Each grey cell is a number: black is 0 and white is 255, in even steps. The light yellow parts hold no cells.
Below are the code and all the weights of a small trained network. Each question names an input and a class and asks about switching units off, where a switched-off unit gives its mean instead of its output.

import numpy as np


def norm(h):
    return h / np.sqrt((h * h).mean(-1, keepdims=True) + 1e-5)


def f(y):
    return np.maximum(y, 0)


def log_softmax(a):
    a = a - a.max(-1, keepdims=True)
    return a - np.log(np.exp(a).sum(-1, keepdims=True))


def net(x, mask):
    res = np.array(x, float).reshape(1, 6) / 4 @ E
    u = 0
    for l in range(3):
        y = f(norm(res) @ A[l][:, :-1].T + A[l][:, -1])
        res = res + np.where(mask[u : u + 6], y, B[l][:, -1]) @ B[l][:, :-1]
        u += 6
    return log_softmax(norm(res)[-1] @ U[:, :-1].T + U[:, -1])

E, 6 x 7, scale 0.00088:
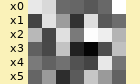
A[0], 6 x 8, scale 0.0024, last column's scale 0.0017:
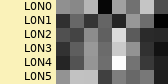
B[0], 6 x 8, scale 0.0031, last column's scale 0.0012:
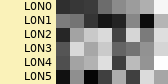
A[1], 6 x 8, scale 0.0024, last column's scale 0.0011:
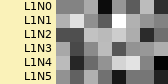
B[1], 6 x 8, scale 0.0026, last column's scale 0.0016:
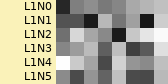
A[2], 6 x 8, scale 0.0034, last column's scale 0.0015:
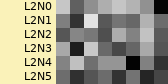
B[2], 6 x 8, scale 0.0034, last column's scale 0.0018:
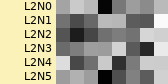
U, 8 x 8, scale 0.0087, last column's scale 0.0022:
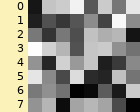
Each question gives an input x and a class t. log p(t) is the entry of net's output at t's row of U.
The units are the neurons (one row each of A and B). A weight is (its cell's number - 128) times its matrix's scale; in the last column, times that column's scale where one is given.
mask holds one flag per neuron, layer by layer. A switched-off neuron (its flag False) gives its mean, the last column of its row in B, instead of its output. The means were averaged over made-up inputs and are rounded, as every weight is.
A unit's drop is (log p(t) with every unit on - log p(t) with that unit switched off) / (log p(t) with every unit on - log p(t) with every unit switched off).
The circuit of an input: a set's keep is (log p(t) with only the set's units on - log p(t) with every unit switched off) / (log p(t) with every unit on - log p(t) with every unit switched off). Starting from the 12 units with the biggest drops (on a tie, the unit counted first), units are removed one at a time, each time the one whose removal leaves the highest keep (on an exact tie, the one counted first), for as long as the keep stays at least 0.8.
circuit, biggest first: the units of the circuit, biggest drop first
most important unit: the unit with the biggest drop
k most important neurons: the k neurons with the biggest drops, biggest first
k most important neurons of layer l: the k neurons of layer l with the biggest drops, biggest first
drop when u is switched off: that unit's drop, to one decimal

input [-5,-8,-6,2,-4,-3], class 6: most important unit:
L2N5
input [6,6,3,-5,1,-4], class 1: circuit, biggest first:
(L0N5 L2N2)
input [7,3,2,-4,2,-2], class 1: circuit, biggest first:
(L0N0 L2N2)
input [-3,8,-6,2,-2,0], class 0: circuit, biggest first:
(L0N2 L0N4)
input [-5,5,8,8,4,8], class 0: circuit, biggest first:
(L0N4 L0N3)
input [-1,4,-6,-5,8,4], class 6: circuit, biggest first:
(L0N1 L2N5)
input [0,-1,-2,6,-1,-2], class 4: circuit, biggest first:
(L2N3 L1N5)
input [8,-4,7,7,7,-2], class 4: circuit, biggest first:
(L2N3 L2N1 L1N2)
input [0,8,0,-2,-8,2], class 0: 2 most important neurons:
(L0N4 L0N2)
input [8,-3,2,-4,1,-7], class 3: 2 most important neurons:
(L2N0 L0N3)
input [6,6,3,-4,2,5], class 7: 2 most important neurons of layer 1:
(L1N1 L1N2)
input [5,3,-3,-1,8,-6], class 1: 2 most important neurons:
(L0N5 L1N1)
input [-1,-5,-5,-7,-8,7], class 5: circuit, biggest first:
(L2N4 L1N1)
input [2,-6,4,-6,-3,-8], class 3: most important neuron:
(L2N0)
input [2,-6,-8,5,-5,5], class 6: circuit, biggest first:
(L2N5 L0N1)
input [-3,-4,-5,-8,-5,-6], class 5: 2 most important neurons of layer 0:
(L0N2 L0N4)
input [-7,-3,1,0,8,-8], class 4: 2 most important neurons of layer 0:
(L0N2 L0N4)
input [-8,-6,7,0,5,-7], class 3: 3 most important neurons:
(L1N4 L2N0 L1N2)
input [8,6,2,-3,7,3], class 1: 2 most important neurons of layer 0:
(L0N0 L0N5)
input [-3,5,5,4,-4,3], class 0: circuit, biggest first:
(L0N4)
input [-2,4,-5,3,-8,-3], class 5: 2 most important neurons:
(L2N4 L0N0)
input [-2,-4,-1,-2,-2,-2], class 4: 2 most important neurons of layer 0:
(L0N5 L0N3)
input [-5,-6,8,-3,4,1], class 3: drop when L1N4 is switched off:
0.4
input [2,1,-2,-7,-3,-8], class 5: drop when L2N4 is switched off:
0.3
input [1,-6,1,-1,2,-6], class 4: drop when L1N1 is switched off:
0.0
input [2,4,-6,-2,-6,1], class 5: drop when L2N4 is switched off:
0.5
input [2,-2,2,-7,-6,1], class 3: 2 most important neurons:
(L2N0 L1N4)
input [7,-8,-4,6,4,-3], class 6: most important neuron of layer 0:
(L0N1)
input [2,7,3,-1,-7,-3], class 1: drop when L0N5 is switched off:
0.1
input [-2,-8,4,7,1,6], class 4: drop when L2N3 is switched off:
0.1
